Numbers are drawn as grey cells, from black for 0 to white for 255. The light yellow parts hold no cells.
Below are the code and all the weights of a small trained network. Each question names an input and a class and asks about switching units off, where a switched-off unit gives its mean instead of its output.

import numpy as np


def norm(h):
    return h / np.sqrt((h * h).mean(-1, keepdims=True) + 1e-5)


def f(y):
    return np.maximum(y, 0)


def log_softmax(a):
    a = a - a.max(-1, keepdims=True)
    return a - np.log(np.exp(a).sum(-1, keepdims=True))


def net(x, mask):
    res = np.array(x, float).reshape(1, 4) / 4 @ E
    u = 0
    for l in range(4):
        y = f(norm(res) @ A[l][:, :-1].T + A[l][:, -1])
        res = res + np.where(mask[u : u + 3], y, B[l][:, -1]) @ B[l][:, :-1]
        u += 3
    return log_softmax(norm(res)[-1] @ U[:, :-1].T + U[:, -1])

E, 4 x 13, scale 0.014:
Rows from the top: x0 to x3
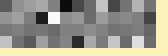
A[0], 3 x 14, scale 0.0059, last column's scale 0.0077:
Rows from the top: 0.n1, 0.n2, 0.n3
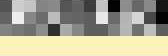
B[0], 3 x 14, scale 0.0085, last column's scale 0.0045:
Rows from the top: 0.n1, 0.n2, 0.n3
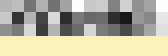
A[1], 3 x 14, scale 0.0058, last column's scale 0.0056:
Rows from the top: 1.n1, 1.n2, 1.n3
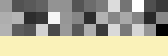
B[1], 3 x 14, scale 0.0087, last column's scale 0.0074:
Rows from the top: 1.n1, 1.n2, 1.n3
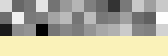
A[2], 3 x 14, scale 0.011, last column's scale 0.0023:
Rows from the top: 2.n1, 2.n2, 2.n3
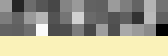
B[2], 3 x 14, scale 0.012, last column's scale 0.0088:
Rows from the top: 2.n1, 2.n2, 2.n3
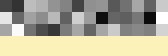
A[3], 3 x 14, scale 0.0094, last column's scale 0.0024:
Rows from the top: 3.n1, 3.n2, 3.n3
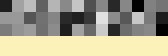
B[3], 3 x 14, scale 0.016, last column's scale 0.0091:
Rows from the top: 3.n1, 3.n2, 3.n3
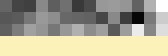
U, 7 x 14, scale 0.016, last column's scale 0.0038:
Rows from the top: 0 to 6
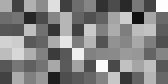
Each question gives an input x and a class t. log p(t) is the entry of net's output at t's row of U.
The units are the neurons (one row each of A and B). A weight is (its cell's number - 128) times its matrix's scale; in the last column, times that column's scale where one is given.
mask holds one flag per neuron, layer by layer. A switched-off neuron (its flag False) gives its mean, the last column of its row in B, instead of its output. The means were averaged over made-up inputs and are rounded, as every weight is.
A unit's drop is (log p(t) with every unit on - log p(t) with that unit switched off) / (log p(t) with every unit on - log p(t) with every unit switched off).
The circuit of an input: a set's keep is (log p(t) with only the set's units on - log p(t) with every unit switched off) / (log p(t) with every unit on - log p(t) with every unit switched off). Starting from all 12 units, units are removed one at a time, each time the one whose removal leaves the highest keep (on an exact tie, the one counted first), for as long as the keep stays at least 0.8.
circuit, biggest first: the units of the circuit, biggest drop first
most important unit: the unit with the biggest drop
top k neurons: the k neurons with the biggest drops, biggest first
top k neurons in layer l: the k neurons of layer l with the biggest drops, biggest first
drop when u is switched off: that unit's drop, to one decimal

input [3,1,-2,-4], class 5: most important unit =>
1.n1
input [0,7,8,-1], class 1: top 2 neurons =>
[1.n2 3.n1]
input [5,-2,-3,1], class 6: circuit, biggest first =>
[3.n2 2.n3]
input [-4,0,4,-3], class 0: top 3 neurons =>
[1.n2 2.n2 1.n3]
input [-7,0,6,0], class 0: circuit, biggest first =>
[1.n2 2.n1]
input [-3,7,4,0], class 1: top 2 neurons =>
[2.n2 3.n1]
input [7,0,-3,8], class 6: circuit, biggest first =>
[2.n2 3.n2]
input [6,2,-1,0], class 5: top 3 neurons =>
[3.n3 0.n1 2.n2]
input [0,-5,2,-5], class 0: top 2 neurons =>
[2.n2 0.n3]
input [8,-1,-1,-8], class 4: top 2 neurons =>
[2.n3 2.n2]
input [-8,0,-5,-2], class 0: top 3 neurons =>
[1.n2 1.n3 2.n1]
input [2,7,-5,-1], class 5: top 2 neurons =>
[2.n2 0.n2]
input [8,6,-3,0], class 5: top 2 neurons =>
[3.n3 0.n1]
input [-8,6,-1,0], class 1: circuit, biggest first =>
[2.n2]
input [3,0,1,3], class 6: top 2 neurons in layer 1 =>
[1.n2 1.n1]
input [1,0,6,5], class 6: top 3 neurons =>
[2.n2 1.n2 3.n2]
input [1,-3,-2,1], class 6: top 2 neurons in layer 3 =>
[3.n3 3.n2]
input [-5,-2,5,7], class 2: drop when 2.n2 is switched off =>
0.1
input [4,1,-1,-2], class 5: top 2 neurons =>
[1.n1 0.n2]
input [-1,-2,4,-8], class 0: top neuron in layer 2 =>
[2.n2]
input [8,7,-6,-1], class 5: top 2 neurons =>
[3.n3 0.n1]
